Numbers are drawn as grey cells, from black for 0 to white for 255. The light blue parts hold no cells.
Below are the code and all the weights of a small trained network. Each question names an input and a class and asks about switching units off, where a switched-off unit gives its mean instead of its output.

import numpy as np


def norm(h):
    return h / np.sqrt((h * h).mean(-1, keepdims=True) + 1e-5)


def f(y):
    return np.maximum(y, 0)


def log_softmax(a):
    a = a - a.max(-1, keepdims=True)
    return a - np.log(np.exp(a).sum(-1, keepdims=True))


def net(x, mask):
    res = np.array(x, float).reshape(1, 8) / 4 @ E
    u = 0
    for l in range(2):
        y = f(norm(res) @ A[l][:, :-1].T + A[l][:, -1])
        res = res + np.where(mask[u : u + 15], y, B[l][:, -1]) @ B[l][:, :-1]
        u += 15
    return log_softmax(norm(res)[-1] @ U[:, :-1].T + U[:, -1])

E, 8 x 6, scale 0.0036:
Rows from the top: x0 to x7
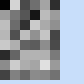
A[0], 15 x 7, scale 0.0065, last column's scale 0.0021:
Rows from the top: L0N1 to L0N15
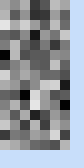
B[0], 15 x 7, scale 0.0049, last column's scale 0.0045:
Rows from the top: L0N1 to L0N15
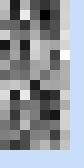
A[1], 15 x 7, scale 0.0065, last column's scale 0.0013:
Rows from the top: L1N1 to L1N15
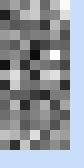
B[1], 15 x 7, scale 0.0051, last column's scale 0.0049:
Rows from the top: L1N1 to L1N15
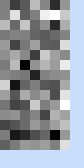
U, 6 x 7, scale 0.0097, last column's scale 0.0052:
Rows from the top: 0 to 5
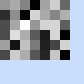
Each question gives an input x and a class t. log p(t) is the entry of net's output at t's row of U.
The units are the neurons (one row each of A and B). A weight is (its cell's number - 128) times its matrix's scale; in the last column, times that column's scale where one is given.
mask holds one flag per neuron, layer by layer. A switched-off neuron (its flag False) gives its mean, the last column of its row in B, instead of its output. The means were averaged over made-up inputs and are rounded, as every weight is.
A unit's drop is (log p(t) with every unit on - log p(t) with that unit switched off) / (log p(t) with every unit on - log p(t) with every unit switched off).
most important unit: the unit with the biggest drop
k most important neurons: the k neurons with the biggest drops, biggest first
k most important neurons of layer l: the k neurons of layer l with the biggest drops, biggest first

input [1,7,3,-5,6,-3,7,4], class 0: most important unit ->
L0N9
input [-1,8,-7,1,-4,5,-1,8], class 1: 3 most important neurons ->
[L0N10 L0N6 L0N2]
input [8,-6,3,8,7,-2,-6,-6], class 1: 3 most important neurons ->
[L0N5 L0N2 L0N1]
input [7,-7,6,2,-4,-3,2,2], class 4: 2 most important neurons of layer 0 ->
[L0N10 L0N11]
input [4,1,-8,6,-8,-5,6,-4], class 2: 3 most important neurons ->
[L0N10 L0N2 L1N2]
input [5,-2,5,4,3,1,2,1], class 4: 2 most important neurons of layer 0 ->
[L0N10 L0N6]
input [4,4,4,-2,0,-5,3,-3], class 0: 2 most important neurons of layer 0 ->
[L0N9 L0N3]
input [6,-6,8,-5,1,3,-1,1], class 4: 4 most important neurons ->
[L0N10 L0N11 L0N5 L0N15]
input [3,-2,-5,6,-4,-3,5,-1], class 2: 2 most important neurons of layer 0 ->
[L0N6 L0N5]
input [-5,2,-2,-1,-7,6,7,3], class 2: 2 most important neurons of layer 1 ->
[L1N7 L1N11]
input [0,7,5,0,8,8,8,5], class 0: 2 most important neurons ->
[L0N9 L1N8]
